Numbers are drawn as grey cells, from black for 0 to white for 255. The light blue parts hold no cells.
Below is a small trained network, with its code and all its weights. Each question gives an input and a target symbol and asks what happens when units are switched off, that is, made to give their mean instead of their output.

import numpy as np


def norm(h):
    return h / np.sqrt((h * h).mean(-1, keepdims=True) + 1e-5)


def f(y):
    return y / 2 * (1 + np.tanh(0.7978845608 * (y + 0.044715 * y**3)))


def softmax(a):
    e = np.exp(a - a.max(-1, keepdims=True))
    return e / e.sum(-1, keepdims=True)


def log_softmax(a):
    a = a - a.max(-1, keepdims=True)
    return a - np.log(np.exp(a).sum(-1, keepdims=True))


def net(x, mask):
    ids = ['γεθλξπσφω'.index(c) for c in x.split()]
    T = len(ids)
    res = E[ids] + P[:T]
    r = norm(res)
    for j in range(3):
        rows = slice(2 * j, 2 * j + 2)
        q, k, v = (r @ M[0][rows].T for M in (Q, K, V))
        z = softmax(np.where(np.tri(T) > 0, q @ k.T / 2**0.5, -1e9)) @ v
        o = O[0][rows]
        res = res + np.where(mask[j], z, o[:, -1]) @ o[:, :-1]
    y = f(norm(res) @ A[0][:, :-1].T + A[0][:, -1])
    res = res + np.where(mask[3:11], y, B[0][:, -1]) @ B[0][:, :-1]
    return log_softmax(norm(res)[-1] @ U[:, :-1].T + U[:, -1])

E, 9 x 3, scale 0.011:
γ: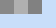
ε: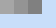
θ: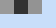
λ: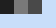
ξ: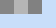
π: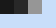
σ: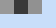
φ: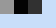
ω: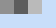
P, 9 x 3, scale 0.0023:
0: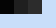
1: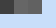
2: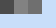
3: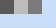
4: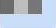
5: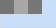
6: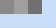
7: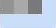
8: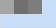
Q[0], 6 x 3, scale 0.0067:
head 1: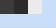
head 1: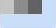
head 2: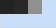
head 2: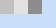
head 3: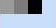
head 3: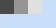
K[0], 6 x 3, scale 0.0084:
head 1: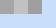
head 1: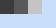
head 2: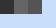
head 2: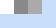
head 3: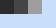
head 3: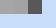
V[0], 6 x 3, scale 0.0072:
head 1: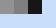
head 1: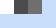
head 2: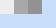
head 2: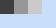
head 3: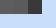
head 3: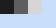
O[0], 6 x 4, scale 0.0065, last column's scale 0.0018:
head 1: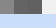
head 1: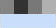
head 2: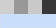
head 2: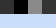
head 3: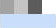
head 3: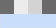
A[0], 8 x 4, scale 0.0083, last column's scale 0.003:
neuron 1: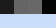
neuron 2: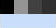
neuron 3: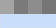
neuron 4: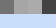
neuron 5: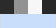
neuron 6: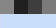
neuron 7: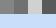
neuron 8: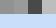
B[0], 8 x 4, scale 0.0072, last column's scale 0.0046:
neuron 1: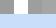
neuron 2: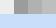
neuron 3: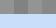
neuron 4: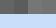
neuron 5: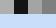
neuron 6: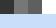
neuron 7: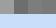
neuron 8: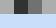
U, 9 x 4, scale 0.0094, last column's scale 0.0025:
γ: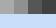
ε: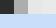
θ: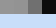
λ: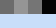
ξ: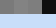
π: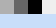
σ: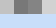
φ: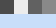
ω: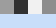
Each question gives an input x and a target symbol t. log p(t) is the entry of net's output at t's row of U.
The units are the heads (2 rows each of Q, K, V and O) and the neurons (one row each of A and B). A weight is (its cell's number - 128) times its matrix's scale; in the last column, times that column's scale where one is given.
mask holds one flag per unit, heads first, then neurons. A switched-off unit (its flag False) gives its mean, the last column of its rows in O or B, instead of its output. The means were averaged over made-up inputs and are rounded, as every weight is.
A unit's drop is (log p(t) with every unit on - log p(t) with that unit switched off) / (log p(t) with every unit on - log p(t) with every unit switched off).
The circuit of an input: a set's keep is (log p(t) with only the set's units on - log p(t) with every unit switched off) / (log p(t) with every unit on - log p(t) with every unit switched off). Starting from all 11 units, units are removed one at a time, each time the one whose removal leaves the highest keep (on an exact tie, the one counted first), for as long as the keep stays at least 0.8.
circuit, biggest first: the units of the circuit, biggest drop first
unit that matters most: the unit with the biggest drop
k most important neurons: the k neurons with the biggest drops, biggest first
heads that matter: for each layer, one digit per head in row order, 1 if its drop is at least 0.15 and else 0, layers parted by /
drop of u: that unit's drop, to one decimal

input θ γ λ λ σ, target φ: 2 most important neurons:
(neuron 1; neuron 6)
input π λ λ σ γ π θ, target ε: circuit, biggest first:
(head 2; head 3; head 1; neuron 1)
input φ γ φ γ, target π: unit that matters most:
neuron 2
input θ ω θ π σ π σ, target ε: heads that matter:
011
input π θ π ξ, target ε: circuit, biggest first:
(head 3; head 2; neuron 5)
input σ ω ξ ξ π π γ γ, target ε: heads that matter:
111
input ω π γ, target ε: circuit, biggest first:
(head 3; head 2)
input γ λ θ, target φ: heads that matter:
111
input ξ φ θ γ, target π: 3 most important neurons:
(neuron 8; neuron 1; neuron 2)
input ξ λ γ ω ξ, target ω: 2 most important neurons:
(neuron 5; neuron 6)
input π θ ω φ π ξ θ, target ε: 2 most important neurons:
(neuron 8; neuron 1)
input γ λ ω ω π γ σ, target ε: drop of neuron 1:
0.2
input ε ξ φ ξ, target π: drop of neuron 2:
0.2
